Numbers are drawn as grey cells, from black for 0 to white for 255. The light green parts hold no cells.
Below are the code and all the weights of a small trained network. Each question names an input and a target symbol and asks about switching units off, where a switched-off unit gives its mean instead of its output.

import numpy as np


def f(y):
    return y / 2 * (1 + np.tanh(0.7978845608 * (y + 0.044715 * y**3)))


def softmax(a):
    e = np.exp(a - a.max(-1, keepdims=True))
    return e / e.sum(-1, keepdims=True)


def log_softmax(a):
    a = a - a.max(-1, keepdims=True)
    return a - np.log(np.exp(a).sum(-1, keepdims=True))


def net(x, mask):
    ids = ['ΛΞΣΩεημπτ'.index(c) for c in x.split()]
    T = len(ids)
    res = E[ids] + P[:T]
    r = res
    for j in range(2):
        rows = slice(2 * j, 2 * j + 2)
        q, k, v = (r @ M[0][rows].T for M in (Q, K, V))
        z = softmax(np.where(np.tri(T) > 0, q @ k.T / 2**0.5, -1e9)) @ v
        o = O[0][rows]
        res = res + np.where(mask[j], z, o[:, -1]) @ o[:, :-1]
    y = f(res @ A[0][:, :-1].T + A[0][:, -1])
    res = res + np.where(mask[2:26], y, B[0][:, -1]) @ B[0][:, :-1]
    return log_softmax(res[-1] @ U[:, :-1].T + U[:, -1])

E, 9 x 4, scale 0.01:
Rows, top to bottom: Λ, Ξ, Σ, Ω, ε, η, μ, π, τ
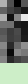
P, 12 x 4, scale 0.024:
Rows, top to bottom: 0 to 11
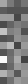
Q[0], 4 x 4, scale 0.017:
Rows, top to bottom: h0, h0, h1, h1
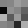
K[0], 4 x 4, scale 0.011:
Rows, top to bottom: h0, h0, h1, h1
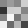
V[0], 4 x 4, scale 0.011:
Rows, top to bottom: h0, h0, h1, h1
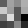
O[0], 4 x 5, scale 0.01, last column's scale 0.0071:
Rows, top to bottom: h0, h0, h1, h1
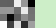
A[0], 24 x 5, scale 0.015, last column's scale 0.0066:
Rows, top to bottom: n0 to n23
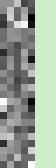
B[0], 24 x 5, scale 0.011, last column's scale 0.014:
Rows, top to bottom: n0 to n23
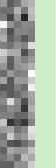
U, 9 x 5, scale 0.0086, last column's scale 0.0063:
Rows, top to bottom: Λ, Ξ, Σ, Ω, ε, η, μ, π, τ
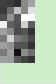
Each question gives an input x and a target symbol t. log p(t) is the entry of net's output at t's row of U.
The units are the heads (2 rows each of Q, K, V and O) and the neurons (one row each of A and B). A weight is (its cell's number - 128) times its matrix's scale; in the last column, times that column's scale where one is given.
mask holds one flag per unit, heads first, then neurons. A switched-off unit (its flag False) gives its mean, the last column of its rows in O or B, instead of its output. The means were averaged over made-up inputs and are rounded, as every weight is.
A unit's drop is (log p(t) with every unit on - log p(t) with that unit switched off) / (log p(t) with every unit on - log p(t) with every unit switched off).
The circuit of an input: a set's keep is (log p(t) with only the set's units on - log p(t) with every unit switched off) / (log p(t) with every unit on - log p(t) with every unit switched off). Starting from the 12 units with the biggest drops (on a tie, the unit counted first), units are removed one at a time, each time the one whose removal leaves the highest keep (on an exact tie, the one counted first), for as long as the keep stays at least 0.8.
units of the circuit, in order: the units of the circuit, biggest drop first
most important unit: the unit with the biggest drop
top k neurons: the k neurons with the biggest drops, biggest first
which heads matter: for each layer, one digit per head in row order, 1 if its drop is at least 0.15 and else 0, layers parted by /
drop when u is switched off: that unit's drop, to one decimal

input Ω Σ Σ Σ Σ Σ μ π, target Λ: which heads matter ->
11
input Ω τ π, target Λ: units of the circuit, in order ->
[h1; n12]
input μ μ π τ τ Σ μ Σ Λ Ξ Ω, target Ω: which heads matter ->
11
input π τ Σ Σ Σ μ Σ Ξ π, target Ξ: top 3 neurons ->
[n2; n1; n23]
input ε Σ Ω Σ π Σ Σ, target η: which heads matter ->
01
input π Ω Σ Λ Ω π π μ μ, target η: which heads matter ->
00
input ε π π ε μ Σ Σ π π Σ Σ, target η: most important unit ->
n14
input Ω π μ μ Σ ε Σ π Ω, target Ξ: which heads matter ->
01
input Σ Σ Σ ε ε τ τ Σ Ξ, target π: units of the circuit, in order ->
[h1; h0]
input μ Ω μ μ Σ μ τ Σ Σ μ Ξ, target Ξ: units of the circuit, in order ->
[h1; n2; n1; n23]
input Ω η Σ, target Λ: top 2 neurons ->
[n12; n19]
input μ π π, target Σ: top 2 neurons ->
[n2; n15]
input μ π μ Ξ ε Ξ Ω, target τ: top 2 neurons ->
[n14; n15]
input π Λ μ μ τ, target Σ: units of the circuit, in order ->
[h1; n2; n15]
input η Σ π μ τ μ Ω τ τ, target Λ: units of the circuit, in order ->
[h1]
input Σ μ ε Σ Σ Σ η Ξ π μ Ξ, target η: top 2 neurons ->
[n14; n19]
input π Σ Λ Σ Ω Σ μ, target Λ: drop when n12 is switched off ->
0.4
